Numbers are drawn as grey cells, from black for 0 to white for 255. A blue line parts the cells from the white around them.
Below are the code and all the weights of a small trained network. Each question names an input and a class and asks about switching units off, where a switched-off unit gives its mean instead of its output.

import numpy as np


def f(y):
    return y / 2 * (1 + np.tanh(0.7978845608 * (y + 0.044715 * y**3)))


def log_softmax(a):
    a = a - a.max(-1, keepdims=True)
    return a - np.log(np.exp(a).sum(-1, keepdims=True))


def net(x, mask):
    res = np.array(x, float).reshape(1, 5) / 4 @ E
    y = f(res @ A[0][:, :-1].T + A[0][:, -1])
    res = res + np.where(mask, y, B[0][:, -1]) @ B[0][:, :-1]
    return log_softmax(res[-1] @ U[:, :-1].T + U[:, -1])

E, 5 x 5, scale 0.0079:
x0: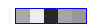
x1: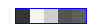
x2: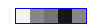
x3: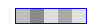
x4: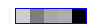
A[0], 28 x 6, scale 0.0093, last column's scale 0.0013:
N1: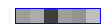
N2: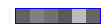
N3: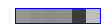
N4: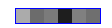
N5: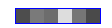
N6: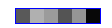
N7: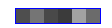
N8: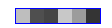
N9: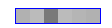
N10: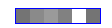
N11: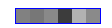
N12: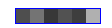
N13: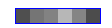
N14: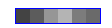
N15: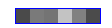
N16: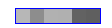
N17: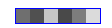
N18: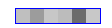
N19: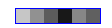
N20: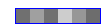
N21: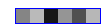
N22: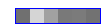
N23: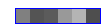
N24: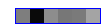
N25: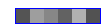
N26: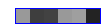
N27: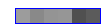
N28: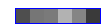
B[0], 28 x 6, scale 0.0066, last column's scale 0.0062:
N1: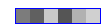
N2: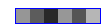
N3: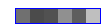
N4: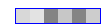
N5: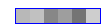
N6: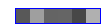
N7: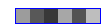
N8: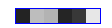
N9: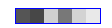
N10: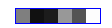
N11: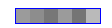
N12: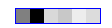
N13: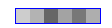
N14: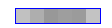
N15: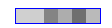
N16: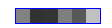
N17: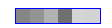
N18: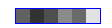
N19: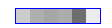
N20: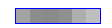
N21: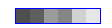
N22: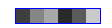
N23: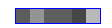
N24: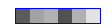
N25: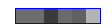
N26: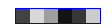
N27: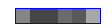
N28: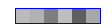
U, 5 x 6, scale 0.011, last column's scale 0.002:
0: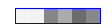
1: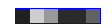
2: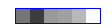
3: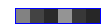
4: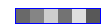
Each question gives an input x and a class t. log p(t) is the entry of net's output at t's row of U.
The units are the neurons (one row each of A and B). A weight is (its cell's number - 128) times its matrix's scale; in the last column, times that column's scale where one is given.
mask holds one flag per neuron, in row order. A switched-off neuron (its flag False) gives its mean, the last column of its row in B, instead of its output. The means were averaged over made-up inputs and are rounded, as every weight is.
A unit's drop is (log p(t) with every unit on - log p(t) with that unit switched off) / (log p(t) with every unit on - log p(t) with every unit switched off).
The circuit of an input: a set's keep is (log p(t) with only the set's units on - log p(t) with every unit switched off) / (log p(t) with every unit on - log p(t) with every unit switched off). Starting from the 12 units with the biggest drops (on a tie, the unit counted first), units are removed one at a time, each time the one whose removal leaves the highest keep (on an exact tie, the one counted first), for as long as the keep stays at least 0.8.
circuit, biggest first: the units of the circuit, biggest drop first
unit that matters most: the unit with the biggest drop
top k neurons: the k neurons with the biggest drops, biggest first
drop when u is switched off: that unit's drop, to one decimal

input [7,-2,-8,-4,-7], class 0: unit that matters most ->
N15
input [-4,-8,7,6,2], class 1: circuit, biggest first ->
(N8 N26)
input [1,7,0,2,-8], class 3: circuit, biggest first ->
(N10 N2)
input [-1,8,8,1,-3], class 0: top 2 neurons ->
(N4 N19)
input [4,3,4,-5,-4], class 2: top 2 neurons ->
(N12 N21)
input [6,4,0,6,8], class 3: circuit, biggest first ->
(N16 N18)
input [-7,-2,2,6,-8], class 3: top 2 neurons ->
(N10 N2)
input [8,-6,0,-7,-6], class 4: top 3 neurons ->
(N12 N21 N1)
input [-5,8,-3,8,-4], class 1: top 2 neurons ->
(N6 N22)
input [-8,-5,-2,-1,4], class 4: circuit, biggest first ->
(N24 N10)
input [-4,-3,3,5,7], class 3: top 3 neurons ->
(N16 N18 N12)
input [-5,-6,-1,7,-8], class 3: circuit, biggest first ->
(N10 N23)
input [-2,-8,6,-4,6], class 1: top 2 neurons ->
(N8 N26)
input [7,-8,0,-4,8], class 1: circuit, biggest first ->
(N8)
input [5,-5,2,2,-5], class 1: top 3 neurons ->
(N8 N26 N12)
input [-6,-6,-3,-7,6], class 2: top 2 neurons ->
(N12 N24)
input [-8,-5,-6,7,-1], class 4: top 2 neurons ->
(N24 N17)
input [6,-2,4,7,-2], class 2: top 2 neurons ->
(N10 N9)
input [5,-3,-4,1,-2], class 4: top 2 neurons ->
(N9 N1)
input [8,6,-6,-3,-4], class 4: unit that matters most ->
N21
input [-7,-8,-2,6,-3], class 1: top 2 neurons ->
(N26 N8)
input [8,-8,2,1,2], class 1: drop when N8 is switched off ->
0.4
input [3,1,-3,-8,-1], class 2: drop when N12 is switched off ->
0.3
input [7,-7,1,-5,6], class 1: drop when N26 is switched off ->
0.3
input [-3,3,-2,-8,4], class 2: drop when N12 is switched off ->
0.5
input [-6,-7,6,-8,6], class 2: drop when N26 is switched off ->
-0.2
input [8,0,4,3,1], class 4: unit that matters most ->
N9
